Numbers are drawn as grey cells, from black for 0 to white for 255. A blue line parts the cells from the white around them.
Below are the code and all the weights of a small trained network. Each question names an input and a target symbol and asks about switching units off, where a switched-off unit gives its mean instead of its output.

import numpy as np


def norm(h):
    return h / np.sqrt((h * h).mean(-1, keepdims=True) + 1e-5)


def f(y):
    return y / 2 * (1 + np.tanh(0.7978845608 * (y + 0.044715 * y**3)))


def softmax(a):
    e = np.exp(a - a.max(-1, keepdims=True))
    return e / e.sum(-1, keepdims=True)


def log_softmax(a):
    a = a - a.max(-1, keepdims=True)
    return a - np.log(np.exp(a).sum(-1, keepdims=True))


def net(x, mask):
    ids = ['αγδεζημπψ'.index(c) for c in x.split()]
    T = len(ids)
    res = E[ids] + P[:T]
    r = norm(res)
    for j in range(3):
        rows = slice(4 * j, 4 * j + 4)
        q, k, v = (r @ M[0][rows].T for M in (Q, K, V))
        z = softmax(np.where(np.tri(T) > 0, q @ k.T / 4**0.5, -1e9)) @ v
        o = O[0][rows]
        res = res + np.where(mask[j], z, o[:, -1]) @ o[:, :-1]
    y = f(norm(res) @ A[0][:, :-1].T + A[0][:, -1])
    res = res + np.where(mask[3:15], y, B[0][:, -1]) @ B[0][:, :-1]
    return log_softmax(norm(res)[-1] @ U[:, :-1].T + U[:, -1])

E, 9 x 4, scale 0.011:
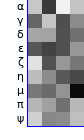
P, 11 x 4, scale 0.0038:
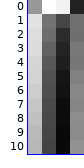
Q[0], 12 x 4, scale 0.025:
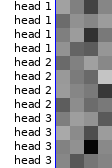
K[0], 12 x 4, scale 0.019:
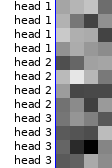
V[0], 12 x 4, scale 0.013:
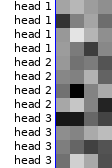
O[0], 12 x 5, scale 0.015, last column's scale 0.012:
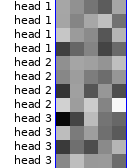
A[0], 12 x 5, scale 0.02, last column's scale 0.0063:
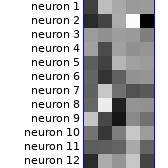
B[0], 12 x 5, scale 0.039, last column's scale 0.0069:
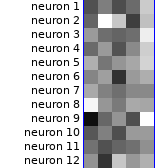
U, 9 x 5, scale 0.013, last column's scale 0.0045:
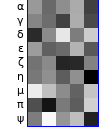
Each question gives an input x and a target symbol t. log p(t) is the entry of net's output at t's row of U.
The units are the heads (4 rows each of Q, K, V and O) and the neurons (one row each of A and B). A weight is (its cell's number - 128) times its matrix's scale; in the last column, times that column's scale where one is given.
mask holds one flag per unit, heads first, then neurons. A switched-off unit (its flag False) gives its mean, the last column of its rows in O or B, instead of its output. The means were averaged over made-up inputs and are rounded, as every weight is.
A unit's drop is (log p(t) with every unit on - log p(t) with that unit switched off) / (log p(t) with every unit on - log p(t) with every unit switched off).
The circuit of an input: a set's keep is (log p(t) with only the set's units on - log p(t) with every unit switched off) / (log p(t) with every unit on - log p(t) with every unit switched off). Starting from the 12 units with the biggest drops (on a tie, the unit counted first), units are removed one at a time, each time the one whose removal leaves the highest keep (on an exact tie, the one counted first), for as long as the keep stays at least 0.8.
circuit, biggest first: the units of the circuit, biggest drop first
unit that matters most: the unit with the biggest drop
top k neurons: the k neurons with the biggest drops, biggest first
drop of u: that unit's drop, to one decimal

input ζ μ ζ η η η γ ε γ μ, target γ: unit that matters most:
head 2
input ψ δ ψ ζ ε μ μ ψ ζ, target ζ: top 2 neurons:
neuron 6; neuron 12
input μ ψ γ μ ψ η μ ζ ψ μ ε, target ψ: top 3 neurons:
neuron 2; neuron 6; neuron 5
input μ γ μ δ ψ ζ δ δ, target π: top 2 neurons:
neuron 9; neuron 2
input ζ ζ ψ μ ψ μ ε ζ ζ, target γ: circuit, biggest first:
head 3; neuron 6; neuron 5
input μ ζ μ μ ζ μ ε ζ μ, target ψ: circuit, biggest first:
neuron 2; head 3; neuron 8; head 2
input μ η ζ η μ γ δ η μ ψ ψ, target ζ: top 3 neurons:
neuron 9; neuron 5; neuron 8
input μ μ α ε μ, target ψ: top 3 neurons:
neuron 2; neuron 8; neuron 9
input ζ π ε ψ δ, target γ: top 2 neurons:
neuron 6; neuron 9
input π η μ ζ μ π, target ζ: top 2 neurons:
neuron 9; neuron 5
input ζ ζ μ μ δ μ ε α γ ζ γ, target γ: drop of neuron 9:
0.2
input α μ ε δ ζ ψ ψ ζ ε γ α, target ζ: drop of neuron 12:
0.1
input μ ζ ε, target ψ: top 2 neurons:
neuron 2; neuron 5
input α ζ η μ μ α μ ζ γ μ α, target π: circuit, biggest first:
head 1
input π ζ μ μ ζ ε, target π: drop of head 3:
0.1
